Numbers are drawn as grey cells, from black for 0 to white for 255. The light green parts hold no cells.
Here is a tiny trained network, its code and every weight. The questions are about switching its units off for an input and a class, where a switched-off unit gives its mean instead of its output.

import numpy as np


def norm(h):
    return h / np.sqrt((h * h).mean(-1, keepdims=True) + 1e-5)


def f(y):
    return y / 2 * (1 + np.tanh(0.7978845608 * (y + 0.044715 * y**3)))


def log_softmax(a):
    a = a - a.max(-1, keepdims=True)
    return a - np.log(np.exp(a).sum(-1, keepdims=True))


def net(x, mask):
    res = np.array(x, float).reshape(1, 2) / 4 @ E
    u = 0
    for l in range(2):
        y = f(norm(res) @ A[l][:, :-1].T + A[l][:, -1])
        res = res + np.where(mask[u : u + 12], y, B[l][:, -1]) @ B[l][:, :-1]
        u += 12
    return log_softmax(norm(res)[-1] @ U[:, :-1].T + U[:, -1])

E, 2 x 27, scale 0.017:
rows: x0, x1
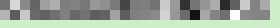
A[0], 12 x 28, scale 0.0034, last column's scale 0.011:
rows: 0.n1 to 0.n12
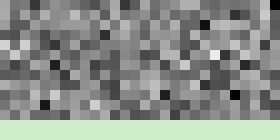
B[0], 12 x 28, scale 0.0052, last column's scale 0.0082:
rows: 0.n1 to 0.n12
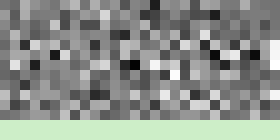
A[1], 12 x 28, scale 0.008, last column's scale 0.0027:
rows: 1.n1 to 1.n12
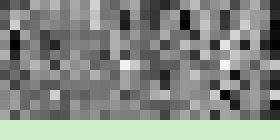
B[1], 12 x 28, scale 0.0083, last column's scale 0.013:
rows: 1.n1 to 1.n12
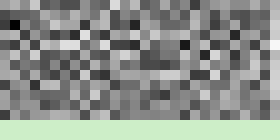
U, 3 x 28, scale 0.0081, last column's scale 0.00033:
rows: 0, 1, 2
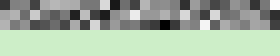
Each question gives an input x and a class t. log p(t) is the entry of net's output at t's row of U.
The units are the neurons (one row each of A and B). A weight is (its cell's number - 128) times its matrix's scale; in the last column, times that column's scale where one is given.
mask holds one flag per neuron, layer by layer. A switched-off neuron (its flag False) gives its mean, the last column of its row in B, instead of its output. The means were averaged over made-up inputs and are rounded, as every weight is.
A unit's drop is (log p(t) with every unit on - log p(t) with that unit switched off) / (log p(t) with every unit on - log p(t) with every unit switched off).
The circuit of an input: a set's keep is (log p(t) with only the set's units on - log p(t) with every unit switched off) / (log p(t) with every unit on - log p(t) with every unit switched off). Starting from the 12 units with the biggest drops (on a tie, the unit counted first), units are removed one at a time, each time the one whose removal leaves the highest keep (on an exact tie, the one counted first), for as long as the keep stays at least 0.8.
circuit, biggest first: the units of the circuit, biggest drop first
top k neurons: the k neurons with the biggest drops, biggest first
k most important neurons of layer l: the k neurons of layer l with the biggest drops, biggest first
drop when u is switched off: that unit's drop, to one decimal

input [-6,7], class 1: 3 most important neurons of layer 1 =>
(1.n4; 1.n6; 1.n3)
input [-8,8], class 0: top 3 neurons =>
(1.n5; 0.n10; 1.n9)
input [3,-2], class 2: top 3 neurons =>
(0.n7; 0.n6; 1.n7)
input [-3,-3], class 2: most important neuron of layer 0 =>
(0.n10)
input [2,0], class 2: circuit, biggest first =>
(0.n6; 0.n7; 1.n7)
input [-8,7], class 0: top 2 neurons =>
(1.n5; 0.n10)
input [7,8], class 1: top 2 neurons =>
(0.n7; 1.n5)
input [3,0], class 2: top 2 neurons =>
(0.n7; 0.n6)
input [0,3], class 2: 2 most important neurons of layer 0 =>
(0.n5; 0.n10)
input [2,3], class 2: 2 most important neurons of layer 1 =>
(1.n7; 1.n8)
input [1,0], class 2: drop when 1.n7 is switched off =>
0.5
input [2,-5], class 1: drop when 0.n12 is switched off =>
0.0
